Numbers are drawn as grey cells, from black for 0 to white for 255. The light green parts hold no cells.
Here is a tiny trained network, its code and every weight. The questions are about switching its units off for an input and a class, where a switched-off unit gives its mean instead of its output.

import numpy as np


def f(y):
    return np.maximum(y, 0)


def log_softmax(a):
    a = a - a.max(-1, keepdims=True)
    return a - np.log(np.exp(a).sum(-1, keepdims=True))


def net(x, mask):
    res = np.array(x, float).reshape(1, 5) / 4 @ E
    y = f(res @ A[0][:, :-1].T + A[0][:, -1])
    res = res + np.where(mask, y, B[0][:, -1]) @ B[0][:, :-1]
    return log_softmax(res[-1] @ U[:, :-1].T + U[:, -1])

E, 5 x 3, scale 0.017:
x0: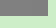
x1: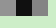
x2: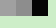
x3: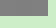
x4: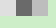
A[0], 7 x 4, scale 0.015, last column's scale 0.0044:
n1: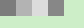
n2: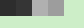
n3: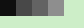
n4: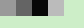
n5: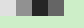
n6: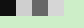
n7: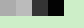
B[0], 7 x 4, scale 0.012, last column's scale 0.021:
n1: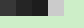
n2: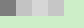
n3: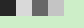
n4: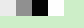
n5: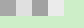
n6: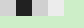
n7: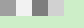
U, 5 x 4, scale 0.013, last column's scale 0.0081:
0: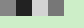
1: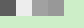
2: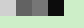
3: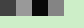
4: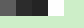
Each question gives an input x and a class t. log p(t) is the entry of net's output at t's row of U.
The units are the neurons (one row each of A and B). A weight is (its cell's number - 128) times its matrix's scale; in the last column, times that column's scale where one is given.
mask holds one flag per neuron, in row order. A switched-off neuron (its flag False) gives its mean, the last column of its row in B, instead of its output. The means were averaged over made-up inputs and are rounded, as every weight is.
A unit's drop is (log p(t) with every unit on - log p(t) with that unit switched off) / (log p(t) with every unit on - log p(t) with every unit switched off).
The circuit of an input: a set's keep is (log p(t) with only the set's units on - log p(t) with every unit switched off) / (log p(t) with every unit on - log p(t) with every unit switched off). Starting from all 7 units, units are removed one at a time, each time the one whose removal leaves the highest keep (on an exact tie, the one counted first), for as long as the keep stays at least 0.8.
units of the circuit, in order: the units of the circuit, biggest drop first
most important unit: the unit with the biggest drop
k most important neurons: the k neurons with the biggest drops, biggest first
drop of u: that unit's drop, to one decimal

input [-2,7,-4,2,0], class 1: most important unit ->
n6
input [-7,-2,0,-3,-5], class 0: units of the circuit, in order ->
[n6; n4]
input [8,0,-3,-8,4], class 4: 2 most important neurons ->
[n6; n1]
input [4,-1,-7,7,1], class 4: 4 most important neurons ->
[n1; n6; n5; n7]
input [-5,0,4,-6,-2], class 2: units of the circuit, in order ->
[n1; n4]
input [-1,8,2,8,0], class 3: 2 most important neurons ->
[n6; n3]
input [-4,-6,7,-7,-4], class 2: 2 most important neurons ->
[n6; n4]
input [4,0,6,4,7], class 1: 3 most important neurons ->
[n5; n6; n7]
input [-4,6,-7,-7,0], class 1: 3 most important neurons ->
[n6; n2; n3]
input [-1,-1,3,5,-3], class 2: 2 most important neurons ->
[n6; n1]
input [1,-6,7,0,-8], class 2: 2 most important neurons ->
[n6; n4]
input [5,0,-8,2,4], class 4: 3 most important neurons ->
[n1; n6; n5]
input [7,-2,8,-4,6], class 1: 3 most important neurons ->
[n5; n7; n6]
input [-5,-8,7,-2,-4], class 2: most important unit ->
n6
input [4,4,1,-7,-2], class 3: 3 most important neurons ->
[n6; n5; n7]
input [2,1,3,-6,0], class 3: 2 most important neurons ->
[n6; n2]
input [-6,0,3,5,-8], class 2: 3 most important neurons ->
[n6; n1; n4]
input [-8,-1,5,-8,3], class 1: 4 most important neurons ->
[n6; n5; n1; n7]
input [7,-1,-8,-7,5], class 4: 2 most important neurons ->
[n1; n6]
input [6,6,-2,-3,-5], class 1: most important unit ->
n2
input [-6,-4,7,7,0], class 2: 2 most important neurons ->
[n4; n3]
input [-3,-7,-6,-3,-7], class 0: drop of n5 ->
0.0
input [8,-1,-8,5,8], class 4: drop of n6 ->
0.2
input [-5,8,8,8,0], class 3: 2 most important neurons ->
[n6; n4]
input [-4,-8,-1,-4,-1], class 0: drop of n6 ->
0.3
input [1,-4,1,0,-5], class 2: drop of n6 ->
1.3
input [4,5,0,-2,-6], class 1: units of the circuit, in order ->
[n2]
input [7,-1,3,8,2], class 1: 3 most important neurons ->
[n6; n1; n5]
